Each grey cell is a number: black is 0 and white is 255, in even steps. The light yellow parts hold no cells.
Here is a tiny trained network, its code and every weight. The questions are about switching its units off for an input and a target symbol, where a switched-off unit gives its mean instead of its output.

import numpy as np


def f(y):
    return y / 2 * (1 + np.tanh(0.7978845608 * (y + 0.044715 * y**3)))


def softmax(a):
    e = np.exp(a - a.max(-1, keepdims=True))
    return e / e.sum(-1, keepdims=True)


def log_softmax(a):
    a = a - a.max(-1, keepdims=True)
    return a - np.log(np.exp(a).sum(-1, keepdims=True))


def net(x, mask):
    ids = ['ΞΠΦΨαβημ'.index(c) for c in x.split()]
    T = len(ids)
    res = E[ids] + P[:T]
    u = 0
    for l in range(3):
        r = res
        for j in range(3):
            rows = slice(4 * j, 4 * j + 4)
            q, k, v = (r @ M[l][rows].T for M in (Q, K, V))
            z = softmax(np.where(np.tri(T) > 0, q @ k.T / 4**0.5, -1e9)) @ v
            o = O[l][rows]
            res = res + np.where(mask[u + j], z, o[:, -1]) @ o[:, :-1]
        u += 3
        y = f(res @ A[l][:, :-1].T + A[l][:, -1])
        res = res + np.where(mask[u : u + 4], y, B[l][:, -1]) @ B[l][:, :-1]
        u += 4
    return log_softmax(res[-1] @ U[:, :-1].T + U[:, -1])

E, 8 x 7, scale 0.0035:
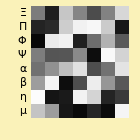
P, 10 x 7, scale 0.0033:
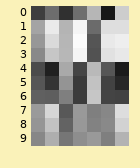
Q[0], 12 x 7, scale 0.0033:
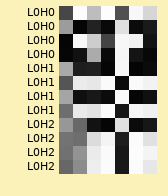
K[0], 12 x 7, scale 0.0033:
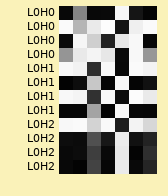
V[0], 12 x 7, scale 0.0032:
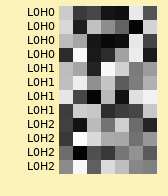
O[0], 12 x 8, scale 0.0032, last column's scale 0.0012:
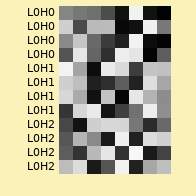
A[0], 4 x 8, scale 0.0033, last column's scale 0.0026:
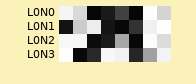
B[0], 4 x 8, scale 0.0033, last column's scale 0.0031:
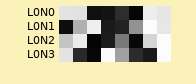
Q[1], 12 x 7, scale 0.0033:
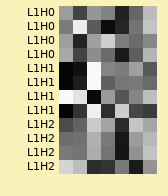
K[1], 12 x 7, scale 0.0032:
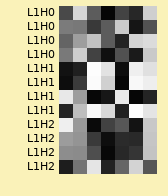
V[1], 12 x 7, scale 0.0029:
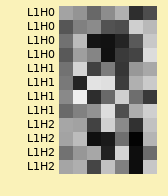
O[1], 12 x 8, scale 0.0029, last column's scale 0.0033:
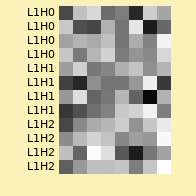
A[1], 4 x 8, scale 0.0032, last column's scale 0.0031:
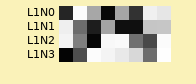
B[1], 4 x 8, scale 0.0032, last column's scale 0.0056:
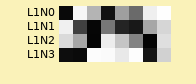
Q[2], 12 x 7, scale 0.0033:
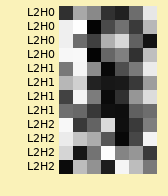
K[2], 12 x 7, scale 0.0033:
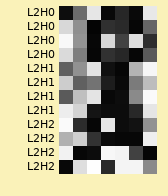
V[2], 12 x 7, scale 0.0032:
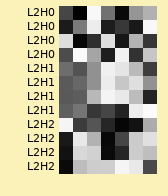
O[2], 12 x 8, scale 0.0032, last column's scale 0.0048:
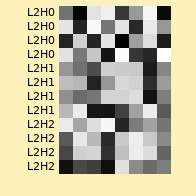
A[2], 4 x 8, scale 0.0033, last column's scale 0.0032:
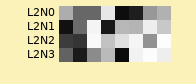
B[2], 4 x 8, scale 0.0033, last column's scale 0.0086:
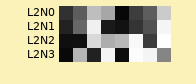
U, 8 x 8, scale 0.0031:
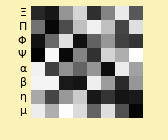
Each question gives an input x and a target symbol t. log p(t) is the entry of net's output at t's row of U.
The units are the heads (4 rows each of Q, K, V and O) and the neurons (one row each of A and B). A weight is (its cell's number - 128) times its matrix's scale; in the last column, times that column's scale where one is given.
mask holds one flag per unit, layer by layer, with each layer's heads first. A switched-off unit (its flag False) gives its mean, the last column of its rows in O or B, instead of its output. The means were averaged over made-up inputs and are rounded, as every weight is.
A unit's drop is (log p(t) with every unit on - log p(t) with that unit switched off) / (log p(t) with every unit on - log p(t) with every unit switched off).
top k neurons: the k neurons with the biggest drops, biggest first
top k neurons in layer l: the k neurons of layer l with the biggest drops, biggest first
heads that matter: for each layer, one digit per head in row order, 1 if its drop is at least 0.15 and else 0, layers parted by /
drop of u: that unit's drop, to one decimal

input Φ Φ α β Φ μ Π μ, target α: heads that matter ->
000 / 000 / 010
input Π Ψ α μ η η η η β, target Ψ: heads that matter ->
000 / 100 / 110
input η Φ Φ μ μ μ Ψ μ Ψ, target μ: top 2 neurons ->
[L0N2, L0N0]
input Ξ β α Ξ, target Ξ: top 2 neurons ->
[L1N2, L2N3]
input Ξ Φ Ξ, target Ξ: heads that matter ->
101 / 110 / 100
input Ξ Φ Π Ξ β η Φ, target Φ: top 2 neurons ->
[L2N1, L0N3]
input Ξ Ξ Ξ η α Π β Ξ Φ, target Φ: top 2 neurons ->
[L0N3, L2N1]
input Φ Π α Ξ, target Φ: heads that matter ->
010 / 000 / 001
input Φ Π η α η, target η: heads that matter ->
000 / 000 / 001
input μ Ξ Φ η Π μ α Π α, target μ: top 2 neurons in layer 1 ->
[L1N1, L1N3]
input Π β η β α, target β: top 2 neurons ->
[L2N2, L2N1]
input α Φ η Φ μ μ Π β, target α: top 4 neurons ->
[L0N0, L1N3, L1N1, L0N2]
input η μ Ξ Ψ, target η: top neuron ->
[L0N3]
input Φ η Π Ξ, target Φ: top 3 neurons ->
[L1N2, L0N1, L0N3]
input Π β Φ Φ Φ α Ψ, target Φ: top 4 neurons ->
[L0N3, L1N2, L2N1, L1N1]
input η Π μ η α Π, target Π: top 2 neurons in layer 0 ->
[L0N0, L0N2]
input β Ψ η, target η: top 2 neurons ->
[L0N3, L2N0]
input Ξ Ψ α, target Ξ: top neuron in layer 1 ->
[L1N2]
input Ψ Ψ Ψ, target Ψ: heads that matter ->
000 / 000 / 100
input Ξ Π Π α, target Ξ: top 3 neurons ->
[L1N2, L2N3, L0N1]
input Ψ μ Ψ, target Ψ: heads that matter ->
101 / 100 / 010
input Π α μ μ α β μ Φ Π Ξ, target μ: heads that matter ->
011 / 101 / 001
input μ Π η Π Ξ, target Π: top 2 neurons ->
[L0N0, L0N2]
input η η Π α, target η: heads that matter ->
110 / 000 / 001
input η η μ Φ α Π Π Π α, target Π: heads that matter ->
011 / 101 / 010
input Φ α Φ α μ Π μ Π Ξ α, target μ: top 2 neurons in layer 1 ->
[L1N0, L1N1]
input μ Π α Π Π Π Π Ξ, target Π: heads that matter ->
011 / 000 / 010
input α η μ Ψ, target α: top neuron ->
[L1N0]
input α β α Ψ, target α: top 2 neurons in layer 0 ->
[L0N0, L0N3]
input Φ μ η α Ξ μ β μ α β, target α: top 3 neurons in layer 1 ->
[L1N1, L1N3, L1N0]
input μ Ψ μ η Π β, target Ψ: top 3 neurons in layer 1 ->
[L1N2, L1N0, L1N1]
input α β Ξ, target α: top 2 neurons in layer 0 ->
[L0N0, L0N1]
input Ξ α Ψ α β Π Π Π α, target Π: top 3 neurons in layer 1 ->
[L1N3, L1N1, L1N0]
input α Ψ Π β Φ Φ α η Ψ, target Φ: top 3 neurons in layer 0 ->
[L0N3, L0N1, L0N2]
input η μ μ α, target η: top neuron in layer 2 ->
[L2N0]
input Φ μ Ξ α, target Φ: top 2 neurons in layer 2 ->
[L2N1, L2N2]
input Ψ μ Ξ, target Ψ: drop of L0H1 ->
0.2
